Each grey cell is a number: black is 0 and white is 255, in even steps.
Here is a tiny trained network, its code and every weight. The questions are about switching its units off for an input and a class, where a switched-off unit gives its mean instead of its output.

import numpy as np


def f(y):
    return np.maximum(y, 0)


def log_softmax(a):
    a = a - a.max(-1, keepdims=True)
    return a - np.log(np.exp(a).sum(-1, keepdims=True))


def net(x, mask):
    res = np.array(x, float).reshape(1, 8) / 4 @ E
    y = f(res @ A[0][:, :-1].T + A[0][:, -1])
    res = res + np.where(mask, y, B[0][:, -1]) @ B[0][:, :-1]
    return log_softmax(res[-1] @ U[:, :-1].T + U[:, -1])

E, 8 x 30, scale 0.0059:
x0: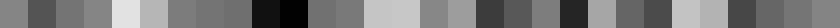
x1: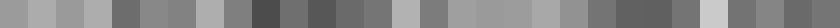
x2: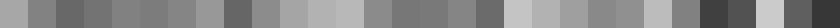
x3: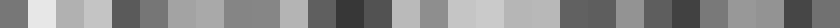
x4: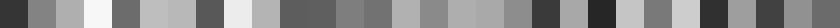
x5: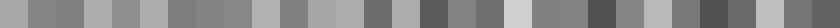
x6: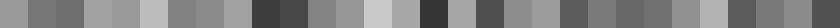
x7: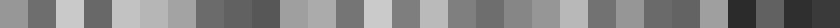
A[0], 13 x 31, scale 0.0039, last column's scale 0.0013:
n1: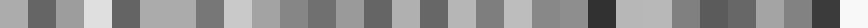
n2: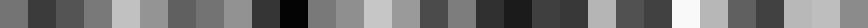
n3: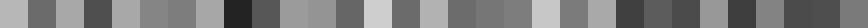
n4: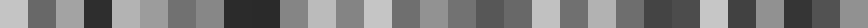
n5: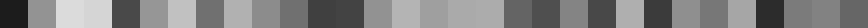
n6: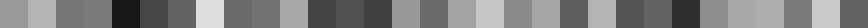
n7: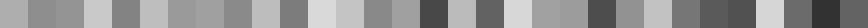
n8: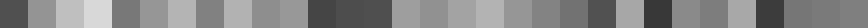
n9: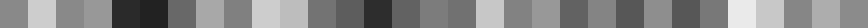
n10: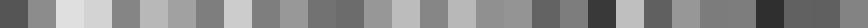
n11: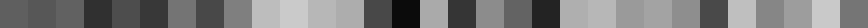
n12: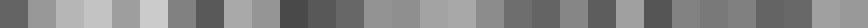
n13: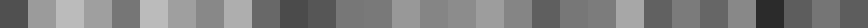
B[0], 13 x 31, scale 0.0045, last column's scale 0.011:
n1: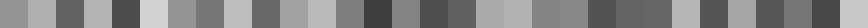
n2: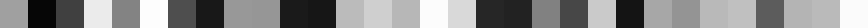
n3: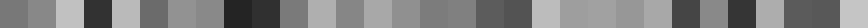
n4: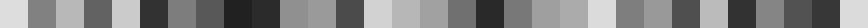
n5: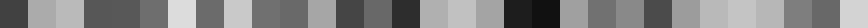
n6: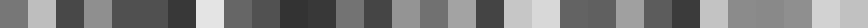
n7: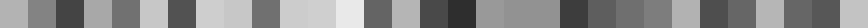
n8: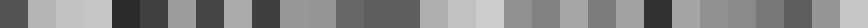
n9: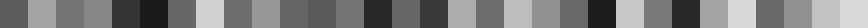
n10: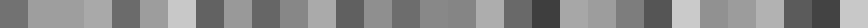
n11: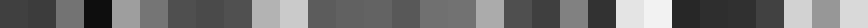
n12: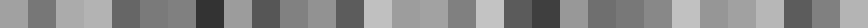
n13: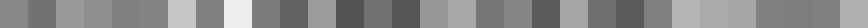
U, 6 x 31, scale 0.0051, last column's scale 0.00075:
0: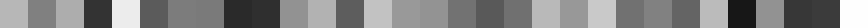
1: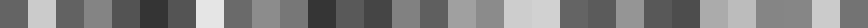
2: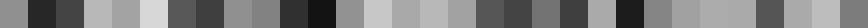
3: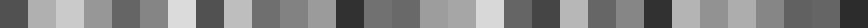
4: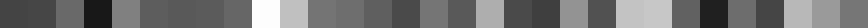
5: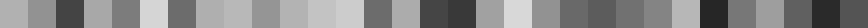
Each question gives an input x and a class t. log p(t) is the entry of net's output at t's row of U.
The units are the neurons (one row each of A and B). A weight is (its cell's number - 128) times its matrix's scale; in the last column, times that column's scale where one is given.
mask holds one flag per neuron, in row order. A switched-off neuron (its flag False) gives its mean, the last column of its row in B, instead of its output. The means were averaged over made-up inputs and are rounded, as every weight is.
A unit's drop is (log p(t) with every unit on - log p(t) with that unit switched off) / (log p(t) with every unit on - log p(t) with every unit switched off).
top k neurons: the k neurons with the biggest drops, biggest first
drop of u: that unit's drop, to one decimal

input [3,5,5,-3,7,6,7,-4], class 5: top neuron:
(n7)
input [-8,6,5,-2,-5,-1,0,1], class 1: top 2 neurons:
(n9, n6)
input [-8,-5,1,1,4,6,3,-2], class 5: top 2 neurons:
(n7, n1)
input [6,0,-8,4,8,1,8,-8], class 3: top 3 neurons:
(n5, n8, n10)
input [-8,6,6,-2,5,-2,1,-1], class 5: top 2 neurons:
(n7, n1)
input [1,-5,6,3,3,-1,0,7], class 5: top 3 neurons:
(n7, n1, n5)
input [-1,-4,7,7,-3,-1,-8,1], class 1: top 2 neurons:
(n6, n9)
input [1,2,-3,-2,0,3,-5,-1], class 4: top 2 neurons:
(n2, n6)
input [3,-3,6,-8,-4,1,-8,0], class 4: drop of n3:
-0.1
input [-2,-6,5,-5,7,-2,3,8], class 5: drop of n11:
0.0
